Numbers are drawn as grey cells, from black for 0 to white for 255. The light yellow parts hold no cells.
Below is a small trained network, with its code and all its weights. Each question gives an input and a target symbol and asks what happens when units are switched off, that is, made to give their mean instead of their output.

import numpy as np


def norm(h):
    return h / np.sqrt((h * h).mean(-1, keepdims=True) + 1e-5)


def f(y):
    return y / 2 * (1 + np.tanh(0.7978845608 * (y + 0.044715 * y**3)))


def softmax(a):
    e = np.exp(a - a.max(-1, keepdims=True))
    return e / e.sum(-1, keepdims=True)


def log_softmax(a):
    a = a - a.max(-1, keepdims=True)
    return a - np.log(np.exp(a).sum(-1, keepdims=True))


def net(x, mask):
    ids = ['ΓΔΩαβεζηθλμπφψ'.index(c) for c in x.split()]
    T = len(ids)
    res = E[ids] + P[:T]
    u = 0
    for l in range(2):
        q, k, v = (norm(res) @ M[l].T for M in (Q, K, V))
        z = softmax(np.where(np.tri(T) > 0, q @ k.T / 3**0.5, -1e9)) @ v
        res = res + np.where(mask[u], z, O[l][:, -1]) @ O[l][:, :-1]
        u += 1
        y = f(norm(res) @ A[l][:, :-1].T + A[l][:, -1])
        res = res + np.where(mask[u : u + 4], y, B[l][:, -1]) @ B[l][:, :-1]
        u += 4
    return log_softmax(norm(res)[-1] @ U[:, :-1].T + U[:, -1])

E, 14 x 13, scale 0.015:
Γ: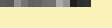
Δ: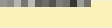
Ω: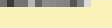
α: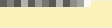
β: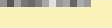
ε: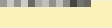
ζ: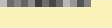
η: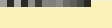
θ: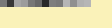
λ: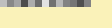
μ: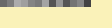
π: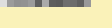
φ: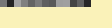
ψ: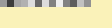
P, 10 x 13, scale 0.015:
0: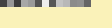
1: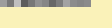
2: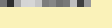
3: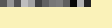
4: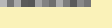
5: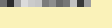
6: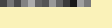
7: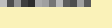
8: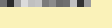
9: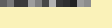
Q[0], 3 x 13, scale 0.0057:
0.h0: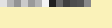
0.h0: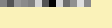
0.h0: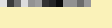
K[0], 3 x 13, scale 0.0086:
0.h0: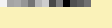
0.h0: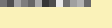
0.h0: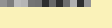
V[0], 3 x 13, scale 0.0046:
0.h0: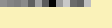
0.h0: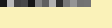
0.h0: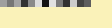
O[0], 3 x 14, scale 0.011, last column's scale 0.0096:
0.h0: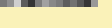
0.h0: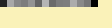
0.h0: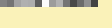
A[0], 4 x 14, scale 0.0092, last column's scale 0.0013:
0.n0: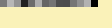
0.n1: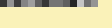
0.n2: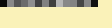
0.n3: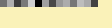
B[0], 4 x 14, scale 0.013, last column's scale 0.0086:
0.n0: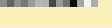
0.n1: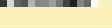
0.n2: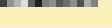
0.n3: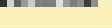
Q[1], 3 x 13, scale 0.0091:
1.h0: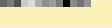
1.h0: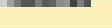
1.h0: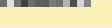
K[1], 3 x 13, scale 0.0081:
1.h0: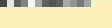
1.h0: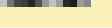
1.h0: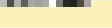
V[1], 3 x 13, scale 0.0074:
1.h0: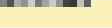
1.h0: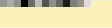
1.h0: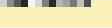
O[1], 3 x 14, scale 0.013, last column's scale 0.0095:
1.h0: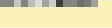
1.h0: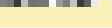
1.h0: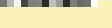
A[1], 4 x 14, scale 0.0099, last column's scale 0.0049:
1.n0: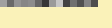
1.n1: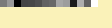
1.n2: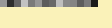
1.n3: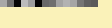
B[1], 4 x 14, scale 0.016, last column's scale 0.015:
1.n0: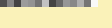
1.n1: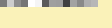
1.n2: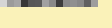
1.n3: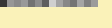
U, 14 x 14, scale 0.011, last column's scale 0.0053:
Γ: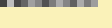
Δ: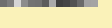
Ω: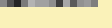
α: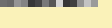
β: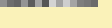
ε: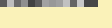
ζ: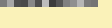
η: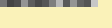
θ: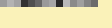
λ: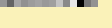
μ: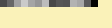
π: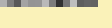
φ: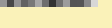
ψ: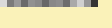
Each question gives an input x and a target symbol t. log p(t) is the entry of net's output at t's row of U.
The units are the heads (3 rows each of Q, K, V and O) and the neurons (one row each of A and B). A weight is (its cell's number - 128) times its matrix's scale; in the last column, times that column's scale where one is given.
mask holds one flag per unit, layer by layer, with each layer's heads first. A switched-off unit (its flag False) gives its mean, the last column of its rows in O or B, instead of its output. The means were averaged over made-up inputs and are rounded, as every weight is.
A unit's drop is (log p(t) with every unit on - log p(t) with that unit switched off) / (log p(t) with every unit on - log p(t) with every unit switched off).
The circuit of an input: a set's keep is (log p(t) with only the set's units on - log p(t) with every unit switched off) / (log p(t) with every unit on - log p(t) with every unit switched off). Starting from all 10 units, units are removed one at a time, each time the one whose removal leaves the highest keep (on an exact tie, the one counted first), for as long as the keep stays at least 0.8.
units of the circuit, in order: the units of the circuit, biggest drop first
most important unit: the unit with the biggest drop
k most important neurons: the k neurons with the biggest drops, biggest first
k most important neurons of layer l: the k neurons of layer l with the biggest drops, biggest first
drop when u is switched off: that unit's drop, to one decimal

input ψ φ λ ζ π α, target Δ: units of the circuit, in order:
[1.h0, 0.h0]
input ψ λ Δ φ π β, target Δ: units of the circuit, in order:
[1.h0, 0.h0]
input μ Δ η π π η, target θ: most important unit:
1.n2
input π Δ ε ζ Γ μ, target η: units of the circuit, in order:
[0.h0, 1.h0, 1.n1]
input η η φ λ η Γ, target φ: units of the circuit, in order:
[1.h0, 0.n2, 0.n1]
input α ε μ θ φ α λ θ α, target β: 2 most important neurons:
[1.n3, 0.n2]
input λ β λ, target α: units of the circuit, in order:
[1.h0, 0.h0, 0.n1]
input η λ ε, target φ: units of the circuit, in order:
[1.h0, 0.n2, 1.n0, 0.n1]
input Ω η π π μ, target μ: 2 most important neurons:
[0.n1, 1.n0]
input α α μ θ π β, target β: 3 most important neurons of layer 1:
[1.n3, 1.n0, 1.n2]
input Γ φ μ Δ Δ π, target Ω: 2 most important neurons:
[0.n2, 1.n3]
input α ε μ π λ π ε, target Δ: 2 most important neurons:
[1.n0, 0.n3]
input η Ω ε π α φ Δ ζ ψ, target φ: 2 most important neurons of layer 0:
[0.n2, 0.n3]
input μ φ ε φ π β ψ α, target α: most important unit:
0.n0
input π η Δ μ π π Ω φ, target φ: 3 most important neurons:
[0.n1, 1.n3, 1.n1]
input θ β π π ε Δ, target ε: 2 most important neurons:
[1.n3, 0.n1]
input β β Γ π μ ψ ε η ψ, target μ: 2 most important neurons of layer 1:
[1.n0, 1.n1]
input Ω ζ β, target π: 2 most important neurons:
[0.n2, 0.n1]
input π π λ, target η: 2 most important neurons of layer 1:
[1.n1, 1.n0]
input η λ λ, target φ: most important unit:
1.h0
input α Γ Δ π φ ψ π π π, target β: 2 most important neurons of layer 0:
[0.n2, 0.n1]
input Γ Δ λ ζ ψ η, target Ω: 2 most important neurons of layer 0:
[0.n2, 0.n1]
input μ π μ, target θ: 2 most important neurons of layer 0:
[0.n2, 0.n1]
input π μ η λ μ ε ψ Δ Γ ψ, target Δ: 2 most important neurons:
[1.n0, 1.n1]
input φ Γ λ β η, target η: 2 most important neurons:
[1.n1, 0.n1]
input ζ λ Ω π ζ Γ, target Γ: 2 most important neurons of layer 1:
[1.n1, 1.n3]
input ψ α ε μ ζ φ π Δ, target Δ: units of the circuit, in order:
[1.h0]
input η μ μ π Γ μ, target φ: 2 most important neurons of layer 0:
[0.n2, 0.n3]
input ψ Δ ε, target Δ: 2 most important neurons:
[1.n1, 0.n3]
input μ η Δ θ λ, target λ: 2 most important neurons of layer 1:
[1.n2, 1.n3]
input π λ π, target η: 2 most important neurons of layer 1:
[1.n1, 1.n0]
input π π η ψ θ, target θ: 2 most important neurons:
[0.n1, 1.n2]
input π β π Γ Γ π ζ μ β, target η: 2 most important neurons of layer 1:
[1.n1, 1.n0]
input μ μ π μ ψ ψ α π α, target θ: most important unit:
1.n2
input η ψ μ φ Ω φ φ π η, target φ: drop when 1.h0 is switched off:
1.1
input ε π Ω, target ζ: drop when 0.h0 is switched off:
0.8
